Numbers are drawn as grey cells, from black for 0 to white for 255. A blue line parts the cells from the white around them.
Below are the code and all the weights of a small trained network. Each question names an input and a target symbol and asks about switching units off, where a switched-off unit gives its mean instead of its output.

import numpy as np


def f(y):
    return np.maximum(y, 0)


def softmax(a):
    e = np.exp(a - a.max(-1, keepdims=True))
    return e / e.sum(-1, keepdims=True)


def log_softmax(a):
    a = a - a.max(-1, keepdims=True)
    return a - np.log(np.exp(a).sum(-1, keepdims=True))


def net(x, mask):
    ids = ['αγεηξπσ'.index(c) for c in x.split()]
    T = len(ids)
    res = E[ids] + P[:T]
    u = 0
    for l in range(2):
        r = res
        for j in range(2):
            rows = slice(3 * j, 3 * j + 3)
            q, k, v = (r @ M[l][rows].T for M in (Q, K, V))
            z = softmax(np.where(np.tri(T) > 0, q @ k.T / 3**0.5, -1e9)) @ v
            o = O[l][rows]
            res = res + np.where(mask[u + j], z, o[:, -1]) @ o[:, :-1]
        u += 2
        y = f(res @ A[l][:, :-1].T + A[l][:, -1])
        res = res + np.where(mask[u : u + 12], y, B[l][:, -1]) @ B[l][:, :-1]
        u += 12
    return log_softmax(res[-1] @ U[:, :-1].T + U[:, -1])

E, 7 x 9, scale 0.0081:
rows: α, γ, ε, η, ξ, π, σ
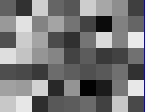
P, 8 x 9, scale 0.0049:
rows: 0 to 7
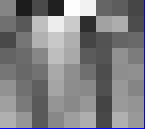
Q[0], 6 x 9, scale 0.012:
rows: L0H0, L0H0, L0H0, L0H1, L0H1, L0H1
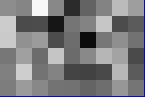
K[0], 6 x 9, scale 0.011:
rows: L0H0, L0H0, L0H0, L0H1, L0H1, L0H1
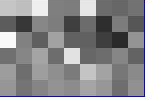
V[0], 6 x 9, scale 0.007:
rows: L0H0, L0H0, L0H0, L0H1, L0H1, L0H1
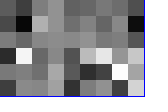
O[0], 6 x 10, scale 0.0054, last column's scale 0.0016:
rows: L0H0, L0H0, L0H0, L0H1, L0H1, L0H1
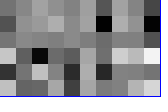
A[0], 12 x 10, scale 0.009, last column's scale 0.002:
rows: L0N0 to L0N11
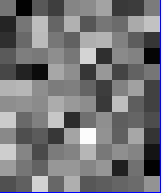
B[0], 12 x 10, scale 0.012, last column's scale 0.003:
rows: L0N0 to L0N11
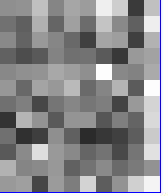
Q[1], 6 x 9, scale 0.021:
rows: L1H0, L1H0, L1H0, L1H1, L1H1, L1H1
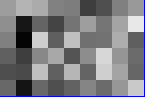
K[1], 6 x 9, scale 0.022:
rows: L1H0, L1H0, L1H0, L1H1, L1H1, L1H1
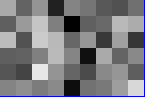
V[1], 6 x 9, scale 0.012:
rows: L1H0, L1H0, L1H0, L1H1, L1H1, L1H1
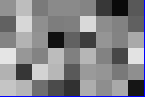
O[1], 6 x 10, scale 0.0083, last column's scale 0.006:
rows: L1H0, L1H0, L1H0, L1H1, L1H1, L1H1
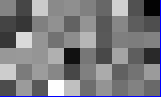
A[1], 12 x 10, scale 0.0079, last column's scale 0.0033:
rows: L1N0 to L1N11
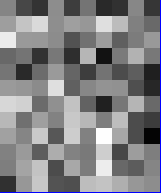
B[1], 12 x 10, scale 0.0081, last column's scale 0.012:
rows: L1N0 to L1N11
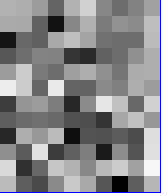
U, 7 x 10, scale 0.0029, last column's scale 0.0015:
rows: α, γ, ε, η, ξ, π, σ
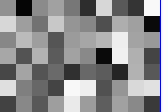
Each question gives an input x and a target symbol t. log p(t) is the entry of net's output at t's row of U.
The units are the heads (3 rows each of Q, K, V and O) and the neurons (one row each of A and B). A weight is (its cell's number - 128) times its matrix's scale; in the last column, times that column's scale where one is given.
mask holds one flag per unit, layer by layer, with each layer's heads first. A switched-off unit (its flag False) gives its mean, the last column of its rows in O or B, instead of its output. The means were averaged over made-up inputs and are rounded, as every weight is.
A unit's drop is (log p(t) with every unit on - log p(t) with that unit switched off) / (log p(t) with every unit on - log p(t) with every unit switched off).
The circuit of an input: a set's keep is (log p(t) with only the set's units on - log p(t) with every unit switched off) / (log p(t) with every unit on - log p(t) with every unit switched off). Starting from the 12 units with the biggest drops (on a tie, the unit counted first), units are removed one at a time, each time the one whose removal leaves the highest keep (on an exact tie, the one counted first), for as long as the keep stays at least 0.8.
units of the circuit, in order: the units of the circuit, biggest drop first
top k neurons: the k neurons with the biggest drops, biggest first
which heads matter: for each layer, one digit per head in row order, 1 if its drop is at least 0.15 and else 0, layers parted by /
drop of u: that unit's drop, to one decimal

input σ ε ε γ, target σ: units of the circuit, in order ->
L1H1, L0H1, L0N0
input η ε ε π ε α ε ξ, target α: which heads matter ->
00 / 11
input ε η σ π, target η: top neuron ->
L0N11
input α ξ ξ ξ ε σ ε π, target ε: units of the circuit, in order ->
L1H0, L1N6, L0N5, L1N11
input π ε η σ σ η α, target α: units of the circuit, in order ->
L0N2, L1H1, L0H1
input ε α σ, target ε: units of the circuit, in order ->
L0N8, L1H0, L1N6, L0H1
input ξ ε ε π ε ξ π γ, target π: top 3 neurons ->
L0N11, L1N0, L0N0
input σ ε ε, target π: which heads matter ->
01 / 11
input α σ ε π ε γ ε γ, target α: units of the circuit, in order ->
L0N11, L1H0, L0H0
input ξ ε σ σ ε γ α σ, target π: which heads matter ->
01 / 10
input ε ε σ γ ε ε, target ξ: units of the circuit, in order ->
L0H1, L1N10, L1H0, L1H1
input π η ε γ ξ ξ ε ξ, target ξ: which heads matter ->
11 / 10
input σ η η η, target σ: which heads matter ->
01 / 11
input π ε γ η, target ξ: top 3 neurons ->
L0N1, L1N3, L1N10
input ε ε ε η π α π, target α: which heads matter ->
00 / 11
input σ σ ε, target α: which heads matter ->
01 / 11
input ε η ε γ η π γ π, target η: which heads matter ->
00 / 10
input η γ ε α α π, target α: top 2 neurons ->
L0N2, L0N1
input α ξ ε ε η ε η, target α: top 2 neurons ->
L0N8, L0N11
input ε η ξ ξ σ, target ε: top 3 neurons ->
L0N8, L1N6, L1N11
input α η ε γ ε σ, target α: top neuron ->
L0N8
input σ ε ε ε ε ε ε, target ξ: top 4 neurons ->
L1N10, L1N3, L0N5, L0N1
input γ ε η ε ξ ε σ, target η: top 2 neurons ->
L0N9, L0N11
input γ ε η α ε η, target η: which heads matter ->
10 / 11
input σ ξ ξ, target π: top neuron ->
L0N11
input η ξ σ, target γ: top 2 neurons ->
L0N11, L1N5
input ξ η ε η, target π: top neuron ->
L1N0
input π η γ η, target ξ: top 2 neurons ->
L0N11, L1N3
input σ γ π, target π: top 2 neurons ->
L0N1, L0N6
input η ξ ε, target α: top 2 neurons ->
L0N1, L1N8
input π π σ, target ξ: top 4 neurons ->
L0N11, L1N3, L1N10, L0N1
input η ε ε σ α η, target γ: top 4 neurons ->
L1N5, L0N11, L0N10, L0N0
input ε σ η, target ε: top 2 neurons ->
L0N8, L1N6
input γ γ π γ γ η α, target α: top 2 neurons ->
L0N2, L0N1
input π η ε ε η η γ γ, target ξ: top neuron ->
L0N1
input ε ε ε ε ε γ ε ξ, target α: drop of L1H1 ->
0.2
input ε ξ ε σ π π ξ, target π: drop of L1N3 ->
0.1
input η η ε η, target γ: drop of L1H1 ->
1.2
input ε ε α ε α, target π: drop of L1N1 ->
-0.1
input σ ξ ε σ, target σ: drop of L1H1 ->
0.8
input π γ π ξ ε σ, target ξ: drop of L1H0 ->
0.4
